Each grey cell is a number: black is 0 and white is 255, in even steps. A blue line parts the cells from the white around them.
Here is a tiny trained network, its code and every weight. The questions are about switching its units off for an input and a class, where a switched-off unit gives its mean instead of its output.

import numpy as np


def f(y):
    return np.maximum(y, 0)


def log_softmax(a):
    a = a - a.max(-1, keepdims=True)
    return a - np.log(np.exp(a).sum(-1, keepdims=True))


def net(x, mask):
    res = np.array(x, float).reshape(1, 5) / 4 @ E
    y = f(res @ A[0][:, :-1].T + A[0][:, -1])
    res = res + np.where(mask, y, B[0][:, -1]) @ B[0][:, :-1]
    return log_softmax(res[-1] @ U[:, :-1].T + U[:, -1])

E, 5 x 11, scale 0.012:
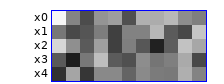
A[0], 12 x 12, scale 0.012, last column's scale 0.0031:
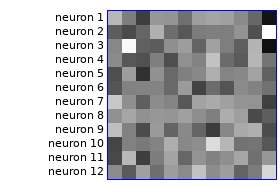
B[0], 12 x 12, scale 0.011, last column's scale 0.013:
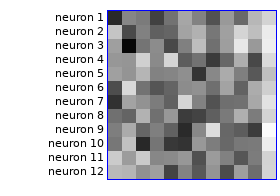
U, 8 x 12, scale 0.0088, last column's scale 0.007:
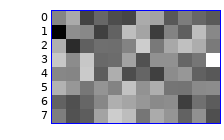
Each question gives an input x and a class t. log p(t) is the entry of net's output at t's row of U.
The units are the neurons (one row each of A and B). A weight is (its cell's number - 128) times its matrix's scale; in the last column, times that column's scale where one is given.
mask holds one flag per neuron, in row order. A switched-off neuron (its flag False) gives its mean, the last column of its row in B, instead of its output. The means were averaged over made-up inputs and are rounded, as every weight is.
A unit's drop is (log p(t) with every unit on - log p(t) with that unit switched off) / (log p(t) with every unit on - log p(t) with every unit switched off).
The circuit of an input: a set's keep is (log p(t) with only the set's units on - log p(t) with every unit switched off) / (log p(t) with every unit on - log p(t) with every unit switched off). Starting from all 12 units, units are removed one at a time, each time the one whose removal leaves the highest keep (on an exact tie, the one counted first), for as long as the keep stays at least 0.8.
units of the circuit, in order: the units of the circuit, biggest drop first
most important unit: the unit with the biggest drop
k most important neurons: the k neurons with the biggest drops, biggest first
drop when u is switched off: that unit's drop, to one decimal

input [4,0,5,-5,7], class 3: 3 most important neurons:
neuron 11; neuron 10; neuron 5
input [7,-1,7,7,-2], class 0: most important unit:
neuron 9
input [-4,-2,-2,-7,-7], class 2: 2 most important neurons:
neuron 3; neuron 11
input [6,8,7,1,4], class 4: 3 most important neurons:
neuron 4; neuron 5; neuron 10
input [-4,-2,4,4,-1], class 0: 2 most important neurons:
neuron 3; neuron 7
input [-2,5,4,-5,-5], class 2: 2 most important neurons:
neuron 3; neuron 11
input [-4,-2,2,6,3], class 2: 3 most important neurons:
neuron 2; neuron 7; neuron 1
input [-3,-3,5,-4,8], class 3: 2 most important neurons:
neuron 11; neuron 10
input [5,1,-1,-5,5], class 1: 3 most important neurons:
neuron 7; neuron 1; neuron 2
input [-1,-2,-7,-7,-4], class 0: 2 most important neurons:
neuron 10; neuron 2
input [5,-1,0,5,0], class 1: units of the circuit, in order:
neuron 1; neuron 7
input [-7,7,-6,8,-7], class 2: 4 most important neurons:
neuron 2; neuron 9; neuron 11; neuron 7
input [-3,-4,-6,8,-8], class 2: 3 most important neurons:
neuron 2; neuron 9; neuron 11
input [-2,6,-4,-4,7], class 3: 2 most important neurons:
neuron 5; neuron 11
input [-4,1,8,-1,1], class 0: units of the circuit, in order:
neuron 9
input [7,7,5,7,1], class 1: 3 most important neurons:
neuron 7; neuron 1; neuron 3
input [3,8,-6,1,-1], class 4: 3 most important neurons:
neuron 4; neuron 9; neuron 5
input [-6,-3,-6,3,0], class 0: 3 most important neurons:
neuron 10; neuron 7; neuron 1
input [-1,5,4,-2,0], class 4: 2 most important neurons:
neuron 4; neuron 10
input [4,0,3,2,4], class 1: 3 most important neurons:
neuron 1; neuron 7; neuron 12
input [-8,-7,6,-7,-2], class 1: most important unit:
neuron 6
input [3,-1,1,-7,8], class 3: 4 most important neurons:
neuron 11; neuron 5; neuron 2; neuron 10
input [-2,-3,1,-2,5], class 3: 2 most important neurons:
neuron 11; neuron 4
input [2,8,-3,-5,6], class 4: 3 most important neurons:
neuron 4; neuron 5; neuron 2
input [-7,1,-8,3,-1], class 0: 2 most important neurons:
neuron 10; neuron 7
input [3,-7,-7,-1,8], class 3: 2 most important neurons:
neuron 11; neuron 9
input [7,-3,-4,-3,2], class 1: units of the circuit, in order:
neuron 1
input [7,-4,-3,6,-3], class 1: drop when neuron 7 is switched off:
0.3
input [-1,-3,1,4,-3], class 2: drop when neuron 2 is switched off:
0.2
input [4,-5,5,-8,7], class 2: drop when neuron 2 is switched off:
-0.1
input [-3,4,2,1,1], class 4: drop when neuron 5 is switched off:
0.1
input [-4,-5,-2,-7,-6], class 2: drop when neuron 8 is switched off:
0.0
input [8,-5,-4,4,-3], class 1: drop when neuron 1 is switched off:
0.3
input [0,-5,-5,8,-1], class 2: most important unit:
neuron 2
